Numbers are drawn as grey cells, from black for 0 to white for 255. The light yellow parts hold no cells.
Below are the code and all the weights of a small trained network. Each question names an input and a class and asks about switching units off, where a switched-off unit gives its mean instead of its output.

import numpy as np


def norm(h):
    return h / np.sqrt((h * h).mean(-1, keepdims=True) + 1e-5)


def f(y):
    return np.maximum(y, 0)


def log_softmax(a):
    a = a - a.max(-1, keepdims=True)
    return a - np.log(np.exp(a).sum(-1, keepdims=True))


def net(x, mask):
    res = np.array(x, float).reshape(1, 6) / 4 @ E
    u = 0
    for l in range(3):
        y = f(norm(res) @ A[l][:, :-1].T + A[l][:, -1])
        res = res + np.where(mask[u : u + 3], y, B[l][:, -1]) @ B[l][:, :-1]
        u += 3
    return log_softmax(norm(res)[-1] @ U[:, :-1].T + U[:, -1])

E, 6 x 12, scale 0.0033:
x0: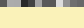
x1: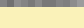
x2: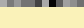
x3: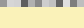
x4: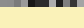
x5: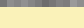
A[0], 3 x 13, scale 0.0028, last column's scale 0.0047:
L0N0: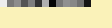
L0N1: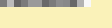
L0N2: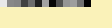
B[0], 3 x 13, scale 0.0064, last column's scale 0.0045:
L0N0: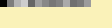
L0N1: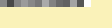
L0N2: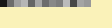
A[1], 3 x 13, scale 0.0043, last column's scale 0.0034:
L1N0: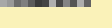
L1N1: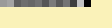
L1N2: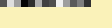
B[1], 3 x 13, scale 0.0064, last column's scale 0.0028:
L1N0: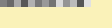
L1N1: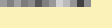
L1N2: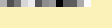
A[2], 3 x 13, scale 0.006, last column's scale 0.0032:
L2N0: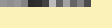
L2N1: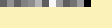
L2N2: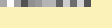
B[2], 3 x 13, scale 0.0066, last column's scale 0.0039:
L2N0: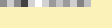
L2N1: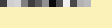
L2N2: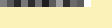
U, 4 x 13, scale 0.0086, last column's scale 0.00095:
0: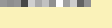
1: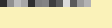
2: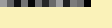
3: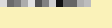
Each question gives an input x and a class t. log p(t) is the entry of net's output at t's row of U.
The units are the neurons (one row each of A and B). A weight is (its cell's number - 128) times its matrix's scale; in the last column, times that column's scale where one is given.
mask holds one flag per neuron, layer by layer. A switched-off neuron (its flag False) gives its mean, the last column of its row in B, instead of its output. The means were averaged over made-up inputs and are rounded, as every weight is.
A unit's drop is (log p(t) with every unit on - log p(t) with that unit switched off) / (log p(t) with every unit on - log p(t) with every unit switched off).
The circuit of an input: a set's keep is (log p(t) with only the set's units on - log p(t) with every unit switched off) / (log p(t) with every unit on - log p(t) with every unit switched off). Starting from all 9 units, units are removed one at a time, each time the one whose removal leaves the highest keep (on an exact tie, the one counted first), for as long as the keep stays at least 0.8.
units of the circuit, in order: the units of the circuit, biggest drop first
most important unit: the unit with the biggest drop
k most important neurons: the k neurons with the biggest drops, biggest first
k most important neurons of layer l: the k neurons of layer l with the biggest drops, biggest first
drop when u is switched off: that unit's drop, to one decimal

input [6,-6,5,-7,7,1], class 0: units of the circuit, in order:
[L2N0; L2N2]
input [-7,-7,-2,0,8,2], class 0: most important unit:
L2N0
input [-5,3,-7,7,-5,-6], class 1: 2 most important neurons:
[L2N1; L1N2]
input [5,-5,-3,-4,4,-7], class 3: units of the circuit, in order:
[L1N2; L2N2]
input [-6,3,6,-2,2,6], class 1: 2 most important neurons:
[L1N2; L0N2]
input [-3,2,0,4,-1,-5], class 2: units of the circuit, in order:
[L2N2; L1N2]
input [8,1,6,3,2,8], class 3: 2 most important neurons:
[L1N2; L2N1]
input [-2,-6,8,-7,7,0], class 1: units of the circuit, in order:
[L2N2; L0N2]
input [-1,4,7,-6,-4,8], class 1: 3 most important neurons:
[L2N2; L0N0; L0N2]
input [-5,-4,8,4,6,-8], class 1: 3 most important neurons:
[L0N0; L0N2; L1N2]
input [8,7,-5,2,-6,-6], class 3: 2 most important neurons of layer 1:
[L1N2; L1N0]
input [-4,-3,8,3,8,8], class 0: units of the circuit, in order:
[L2N0; L1N2]
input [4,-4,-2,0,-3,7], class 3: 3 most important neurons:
[L1N2; L2N0; L1N0]
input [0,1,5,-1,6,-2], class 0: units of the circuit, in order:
[L2N0]
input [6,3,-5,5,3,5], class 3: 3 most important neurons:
[L1N2; L0N0; L0N2]
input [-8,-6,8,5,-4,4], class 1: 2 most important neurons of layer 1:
[L1N2; L1N0]
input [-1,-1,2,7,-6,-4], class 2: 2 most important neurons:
[L2N2; L1N0]
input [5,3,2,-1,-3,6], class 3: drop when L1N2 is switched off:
0.7
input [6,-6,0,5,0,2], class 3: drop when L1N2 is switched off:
1.2
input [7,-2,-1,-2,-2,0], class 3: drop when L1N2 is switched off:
0.8
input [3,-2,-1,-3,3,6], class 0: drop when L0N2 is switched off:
0.0
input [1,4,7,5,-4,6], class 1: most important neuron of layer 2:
[L2N0]
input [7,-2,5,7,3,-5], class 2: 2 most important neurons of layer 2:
[L2N2; L2N1]
